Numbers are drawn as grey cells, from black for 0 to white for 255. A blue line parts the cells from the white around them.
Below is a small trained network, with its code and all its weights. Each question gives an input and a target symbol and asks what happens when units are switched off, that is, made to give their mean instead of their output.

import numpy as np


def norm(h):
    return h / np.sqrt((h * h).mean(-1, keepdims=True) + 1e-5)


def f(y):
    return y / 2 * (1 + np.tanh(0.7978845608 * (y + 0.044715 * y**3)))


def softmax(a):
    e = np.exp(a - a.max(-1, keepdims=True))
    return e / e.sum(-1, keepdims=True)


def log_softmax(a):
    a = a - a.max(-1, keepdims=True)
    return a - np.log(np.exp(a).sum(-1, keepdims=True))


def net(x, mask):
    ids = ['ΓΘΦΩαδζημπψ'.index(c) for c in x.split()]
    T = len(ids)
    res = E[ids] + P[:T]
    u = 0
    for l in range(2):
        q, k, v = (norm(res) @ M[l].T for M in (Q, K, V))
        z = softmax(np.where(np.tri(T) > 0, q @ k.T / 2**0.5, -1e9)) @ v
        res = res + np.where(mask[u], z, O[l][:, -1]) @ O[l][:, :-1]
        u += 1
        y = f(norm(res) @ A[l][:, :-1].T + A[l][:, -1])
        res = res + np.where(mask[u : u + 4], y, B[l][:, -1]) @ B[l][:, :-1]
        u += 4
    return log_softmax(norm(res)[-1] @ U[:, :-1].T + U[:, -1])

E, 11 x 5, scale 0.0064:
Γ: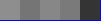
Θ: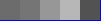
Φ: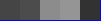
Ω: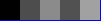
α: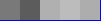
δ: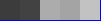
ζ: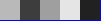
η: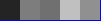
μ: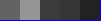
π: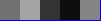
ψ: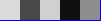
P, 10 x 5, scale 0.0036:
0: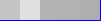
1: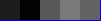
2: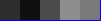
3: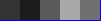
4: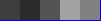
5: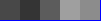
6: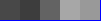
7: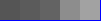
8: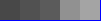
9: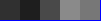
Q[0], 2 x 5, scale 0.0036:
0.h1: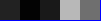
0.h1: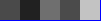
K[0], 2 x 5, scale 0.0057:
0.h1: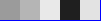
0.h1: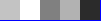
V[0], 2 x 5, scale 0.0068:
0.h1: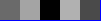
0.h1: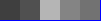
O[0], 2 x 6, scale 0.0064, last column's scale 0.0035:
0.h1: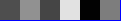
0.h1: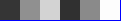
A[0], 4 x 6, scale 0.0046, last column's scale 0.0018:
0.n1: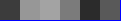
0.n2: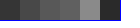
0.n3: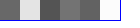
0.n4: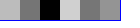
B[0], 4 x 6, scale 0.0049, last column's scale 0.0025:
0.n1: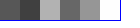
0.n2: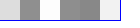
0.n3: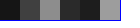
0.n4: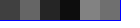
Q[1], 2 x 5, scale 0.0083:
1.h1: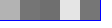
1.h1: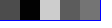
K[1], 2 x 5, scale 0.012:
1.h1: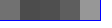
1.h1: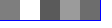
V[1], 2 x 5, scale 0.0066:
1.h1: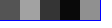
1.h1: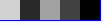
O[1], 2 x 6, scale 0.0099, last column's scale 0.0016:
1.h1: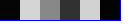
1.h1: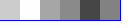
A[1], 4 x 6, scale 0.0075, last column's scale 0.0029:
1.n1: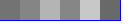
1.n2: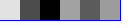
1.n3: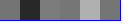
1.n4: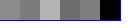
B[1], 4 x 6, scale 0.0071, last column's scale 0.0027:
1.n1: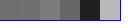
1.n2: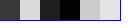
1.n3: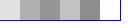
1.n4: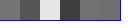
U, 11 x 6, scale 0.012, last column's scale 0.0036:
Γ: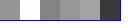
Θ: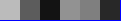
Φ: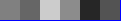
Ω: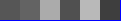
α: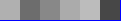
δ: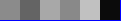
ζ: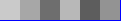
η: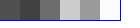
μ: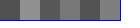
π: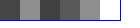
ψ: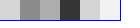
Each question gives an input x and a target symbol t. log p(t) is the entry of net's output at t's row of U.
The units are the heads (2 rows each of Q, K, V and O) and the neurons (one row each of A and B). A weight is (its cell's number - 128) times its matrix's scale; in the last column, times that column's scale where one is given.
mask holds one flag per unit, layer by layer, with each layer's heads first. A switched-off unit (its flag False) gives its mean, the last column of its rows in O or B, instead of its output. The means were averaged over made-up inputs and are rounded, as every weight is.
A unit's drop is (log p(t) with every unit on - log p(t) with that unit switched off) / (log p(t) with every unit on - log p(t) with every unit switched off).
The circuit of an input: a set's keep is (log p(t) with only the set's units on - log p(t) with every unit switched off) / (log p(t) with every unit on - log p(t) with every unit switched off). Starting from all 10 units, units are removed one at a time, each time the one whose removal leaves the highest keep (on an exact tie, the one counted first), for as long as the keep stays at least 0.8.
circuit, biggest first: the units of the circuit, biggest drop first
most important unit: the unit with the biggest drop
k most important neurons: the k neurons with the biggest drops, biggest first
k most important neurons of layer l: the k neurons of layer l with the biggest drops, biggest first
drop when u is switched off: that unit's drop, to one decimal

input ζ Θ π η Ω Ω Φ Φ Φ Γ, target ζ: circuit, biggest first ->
[1.h1]
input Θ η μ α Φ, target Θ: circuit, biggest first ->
[1.h1, 1.n2]
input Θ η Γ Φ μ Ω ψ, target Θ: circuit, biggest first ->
[1.h1, 0.h1, 1.n2]
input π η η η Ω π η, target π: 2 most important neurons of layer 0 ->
[0.n4, 0.n3]
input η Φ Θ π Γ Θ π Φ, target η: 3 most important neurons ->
[0.n1, 1.n2, 1.n1]
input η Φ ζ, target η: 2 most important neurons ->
[0.n2, 0.n4]
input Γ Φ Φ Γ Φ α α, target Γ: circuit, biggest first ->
[1.h1, 0.h1, 0.n4]
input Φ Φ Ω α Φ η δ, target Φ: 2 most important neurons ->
[1.n1, 1.n2]
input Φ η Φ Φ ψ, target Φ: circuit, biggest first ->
[0.h1, 1.n2]
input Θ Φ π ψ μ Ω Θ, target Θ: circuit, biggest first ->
[1.h1, 0.h1, 1.n2]
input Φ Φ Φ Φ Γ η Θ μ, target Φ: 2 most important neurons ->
[1.n2, 0.n4]
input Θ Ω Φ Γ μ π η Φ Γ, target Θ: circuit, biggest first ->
[1.h1, 1.n2]
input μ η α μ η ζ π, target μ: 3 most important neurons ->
[0.n3, 1.n2, 0.n4]
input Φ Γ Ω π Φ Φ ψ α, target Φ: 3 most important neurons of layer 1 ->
[1.n1, 1.n2, 1.n3]
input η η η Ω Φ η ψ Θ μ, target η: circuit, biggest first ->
[1.h1]
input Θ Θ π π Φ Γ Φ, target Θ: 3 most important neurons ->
[1.n2, 0.n1, 0.n2]
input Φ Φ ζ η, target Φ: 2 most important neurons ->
[1.n2, 0.n3]
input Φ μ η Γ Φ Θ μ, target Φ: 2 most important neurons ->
[1.n2, 0.n1]
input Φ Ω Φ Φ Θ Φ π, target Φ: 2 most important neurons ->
[1.n2, 0.n4]
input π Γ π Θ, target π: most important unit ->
0.n4
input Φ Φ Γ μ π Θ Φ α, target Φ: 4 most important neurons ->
[1.n2, 0.n3, 1.n1, 1.n3]
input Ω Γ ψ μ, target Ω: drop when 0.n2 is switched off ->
0.0
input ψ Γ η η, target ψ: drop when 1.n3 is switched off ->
0.1
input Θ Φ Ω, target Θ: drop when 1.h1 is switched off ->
0.9
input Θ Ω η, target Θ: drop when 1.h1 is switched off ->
0.8
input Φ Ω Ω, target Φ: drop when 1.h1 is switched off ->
0.2
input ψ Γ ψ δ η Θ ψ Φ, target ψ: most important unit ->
0.h1
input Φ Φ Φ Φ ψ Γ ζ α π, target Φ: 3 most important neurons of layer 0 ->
[0.n2, 0.n3, 0.n4]
